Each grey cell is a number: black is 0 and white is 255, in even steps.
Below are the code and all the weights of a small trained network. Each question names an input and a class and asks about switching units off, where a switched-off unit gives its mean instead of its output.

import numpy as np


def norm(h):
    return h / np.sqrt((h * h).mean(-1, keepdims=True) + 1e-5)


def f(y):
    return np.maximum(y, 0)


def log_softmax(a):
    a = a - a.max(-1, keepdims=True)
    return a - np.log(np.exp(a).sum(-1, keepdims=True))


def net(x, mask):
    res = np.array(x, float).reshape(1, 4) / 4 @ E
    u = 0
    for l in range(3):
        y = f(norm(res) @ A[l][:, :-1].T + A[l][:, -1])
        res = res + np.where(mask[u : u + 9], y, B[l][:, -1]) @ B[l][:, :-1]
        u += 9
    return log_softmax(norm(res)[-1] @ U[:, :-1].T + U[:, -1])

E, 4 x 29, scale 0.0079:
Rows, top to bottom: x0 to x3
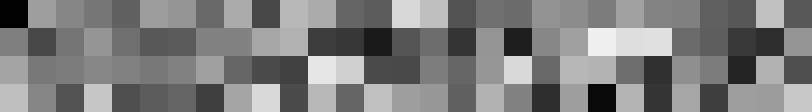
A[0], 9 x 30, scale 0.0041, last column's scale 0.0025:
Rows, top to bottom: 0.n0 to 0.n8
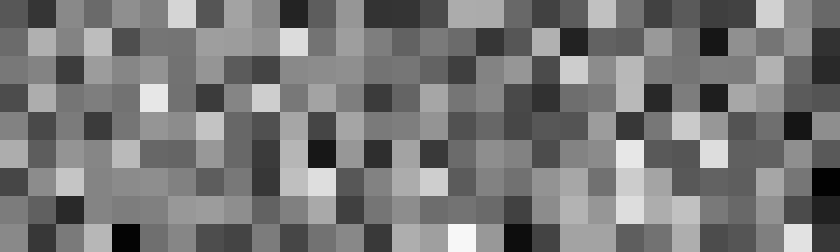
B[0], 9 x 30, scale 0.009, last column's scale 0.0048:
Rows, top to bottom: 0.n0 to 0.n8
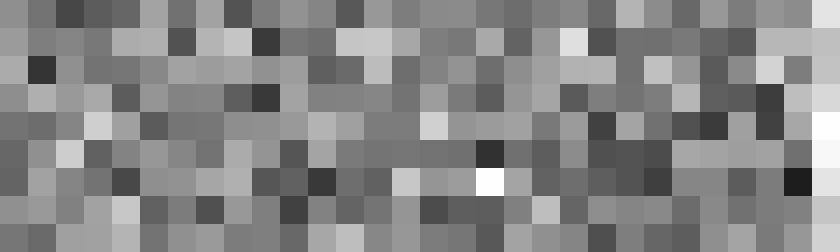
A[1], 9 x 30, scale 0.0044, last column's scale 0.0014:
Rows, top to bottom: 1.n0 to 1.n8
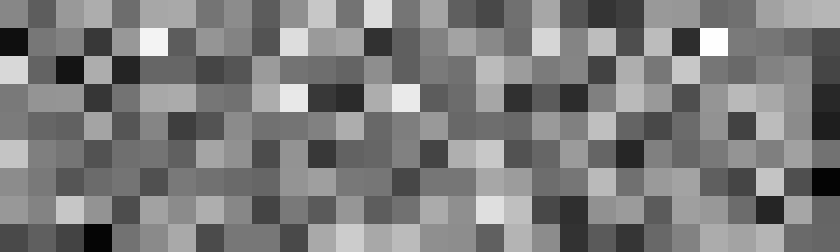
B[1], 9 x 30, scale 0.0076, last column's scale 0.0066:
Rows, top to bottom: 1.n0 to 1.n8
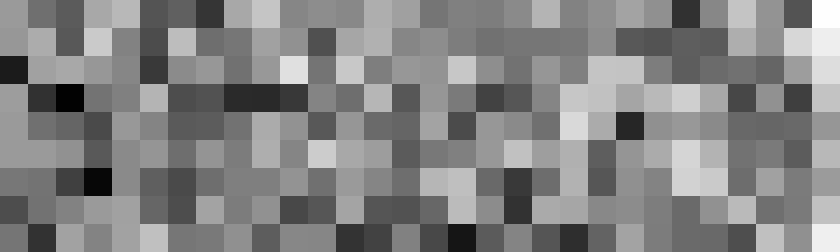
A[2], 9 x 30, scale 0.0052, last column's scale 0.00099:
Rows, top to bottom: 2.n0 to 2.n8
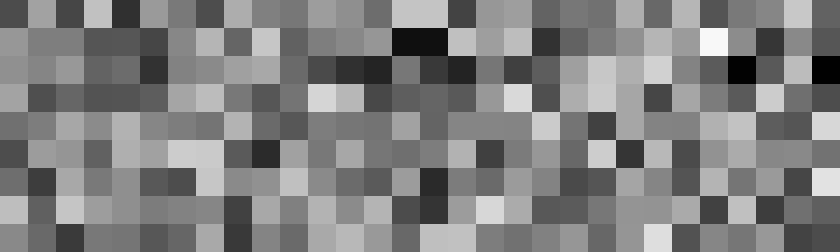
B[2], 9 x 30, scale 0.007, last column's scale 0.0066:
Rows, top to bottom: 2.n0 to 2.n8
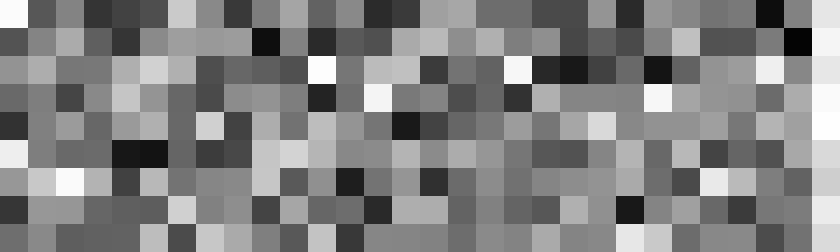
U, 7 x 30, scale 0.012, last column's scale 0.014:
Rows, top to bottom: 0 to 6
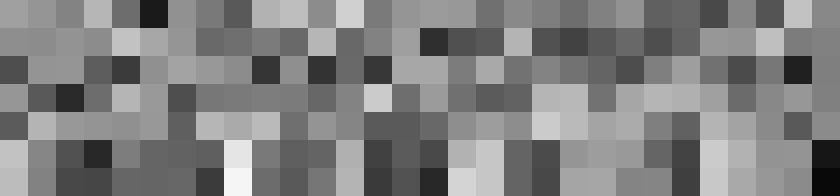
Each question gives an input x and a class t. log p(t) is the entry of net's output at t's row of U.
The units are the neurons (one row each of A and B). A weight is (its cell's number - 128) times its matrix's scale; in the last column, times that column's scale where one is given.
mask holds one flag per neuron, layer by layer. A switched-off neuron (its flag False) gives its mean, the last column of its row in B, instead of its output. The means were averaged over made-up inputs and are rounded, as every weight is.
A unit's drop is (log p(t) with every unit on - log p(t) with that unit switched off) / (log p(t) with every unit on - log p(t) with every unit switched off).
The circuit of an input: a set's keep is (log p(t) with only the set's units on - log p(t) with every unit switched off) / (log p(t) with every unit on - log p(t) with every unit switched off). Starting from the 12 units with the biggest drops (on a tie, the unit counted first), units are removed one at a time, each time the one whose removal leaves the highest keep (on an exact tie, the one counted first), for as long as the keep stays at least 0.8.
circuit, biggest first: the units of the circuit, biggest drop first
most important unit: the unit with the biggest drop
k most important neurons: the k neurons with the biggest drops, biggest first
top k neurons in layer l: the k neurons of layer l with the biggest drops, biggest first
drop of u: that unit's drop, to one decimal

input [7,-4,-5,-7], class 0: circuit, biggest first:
(2.n5)
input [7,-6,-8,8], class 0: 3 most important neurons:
(2.n0 0.n3 2.n1)
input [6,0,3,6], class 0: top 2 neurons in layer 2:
(2.n1 2.n7)
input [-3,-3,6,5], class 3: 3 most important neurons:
(2.n3 0.n4 1.n1)
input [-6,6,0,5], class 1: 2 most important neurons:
(2.n2 0.n6)
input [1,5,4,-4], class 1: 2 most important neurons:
(2.n2 0.n7)
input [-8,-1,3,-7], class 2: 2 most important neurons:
(2.n1 2.n7)
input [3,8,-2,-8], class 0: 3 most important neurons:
(1.n1 2.n5 1.n8)
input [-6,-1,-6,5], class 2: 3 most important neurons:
(2.n1 2.n7 0.n4)
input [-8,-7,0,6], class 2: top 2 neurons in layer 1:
(1.n1 1.n2)
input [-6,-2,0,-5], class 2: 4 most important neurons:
(2.n1 2.n7 0.n8 1.n2)
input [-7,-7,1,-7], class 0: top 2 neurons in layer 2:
(2.n5 2.n2)
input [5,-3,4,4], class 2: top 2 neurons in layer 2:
(2.n5 2.n0)
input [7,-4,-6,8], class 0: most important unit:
0.n3
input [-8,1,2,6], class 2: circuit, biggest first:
(2.n1 2.n7)
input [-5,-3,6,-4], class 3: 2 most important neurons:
(2.n3 0.n6)
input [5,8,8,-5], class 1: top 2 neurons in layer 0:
(0.n7 0.n5)
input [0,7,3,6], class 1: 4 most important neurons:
(2.n2 0.n7 0.n4 1.n1)
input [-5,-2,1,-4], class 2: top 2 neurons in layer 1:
(1.n2 1.n0)
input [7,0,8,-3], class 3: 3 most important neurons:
(2.n3 0.n2 2.n1)
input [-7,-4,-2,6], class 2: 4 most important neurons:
(2.n7 2.n1 0.n4 1.n1)
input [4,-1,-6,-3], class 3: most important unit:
1.n3
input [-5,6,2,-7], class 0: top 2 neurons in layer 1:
(1.n1 1.n8)
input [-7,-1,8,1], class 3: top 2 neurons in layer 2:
(2.n3 2.n8)
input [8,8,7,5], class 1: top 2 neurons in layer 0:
(0.n7 0.n4)
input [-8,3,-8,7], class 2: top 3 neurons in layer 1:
(1.n1 1.n5 1.n0)
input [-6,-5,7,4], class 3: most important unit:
2.n3
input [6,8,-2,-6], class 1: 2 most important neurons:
(2.n2 0.n7)
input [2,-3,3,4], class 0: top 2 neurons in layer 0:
(0.n3 0.n5)
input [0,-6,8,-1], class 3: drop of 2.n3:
0.7
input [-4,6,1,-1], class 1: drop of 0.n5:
0.0
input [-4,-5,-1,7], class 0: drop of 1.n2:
0.1
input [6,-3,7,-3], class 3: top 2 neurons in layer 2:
(2.n3 2.n1)
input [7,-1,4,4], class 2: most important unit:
0.n6
